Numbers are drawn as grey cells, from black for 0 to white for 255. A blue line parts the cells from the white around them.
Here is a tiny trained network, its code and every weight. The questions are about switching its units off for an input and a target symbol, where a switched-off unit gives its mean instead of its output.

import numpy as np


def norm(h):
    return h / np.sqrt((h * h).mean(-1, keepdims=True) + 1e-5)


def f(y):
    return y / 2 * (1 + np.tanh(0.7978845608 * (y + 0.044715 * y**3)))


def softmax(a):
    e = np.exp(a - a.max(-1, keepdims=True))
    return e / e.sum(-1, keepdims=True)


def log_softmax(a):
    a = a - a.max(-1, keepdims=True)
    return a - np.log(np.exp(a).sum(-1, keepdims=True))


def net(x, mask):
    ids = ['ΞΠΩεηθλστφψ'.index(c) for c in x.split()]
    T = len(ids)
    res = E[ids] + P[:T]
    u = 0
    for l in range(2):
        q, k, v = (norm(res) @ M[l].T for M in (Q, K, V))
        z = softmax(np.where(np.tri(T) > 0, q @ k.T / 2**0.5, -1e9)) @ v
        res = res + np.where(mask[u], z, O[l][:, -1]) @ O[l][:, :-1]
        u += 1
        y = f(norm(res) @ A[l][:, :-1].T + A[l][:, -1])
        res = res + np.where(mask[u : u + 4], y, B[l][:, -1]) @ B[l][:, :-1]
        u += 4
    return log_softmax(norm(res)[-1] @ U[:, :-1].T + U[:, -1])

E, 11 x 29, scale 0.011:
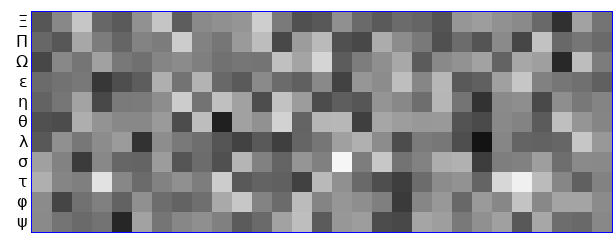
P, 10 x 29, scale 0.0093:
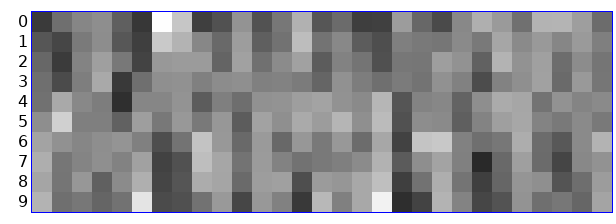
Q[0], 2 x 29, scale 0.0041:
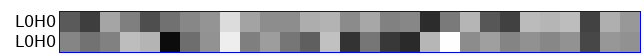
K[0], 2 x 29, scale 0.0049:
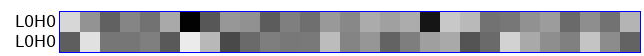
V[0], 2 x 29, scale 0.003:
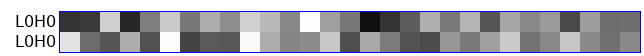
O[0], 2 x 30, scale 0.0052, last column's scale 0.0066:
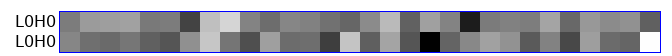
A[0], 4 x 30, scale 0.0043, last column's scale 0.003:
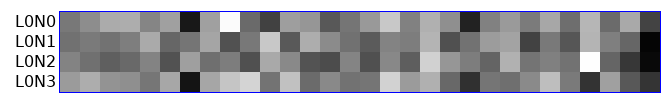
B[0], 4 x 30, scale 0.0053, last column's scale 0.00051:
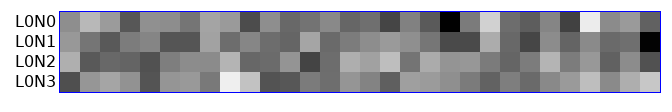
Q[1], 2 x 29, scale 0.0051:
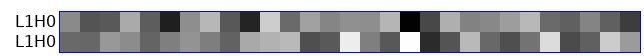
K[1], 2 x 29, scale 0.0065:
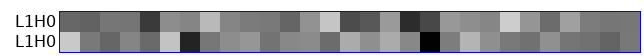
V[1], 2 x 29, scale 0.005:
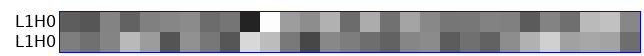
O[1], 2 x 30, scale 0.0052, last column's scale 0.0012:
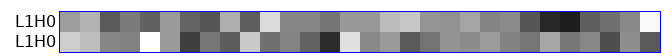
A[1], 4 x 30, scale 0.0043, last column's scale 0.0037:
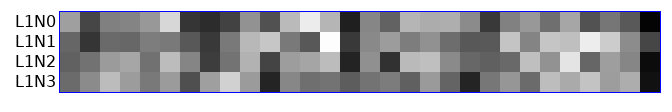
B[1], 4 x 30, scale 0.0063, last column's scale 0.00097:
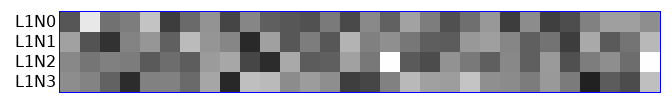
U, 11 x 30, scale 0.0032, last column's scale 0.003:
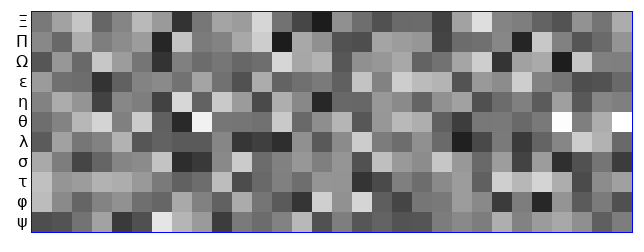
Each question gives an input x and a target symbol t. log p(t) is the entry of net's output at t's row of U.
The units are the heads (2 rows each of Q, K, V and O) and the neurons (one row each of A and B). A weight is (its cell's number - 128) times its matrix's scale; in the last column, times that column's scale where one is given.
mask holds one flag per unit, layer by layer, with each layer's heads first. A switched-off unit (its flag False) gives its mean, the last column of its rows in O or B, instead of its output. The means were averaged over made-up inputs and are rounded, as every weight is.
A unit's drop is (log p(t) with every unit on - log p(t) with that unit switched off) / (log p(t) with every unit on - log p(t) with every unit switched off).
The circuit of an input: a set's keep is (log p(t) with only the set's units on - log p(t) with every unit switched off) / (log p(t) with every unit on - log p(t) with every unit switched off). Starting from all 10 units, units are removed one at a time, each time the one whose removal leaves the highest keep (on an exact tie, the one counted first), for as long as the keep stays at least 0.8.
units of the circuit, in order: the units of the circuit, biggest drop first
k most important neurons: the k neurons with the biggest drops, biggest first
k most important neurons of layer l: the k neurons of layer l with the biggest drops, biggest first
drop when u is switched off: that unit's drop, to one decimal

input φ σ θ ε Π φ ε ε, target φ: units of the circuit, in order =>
(L0H0 L1H0)
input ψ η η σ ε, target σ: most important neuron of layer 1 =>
(L1N2)
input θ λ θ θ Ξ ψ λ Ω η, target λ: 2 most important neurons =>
(L1N0 L1N2)
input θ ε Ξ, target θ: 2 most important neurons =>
(L0N3 L0N0)
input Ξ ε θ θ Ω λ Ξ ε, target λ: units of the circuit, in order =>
(L0H0 L1N0 L1N2)
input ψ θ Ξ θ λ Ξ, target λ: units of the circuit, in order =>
(L0H0 L1N0 L1N2)
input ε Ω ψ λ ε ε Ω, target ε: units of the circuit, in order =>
(L0H0 L1N2 L0N3 L1N3)
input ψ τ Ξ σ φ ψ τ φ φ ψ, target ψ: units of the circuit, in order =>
(L1H0 L0H0)
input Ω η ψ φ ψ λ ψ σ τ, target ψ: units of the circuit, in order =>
(L0H0 L1H0)
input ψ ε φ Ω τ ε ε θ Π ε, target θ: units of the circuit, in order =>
(L0H0 L0N3)
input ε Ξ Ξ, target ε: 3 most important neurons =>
(L1N2 L1N3 L0N3)
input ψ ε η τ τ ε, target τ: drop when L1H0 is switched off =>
0.9
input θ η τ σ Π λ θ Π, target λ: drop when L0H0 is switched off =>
0.9
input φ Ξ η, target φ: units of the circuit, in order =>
(L1H0)
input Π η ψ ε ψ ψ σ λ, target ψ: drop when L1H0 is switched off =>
0.8
